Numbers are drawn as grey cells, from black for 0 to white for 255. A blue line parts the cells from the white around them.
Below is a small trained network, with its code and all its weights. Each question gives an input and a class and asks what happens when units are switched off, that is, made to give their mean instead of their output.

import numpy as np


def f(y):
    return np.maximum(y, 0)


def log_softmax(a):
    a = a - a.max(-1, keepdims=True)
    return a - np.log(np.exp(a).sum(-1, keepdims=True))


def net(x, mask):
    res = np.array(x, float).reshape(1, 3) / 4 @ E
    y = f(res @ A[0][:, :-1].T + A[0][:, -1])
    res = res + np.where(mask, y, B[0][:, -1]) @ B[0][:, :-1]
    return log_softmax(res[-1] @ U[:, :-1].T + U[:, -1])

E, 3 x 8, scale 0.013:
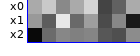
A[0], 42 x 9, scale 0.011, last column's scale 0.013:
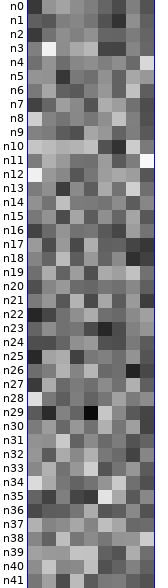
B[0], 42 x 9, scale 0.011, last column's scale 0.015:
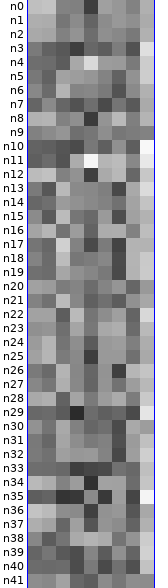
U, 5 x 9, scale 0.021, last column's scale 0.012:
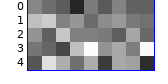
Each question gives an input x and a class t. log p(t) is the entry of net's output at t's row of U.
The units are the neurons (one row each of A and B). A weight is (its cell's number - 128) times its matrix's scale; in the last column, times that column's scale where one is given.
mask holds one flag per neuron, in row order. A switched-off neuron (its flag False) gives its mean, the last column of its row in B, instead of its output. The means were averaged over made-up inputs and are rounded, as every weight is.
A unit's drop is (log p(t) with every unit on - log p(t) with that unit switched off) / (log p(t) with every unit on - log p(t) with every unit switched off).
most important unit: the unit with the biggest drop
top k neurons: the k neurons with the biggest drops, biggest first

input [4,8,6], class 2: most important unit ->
n26
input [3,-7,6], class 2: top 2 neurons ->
n13, n15
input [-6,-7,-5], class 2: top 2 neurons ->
n13, n19
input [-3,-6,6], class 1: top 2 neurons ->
n22, n16
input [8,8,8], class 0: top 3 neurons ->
n3, n10, n40
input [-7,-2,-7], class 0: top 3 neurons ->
n35, n29, n22
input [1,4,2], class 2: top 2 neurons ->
n35, n26
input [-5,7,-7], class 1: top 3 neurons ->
n34, n12, n28
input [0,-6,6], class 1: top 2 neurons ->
n22, n16
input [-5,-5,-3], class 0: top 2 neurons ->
n35, n29
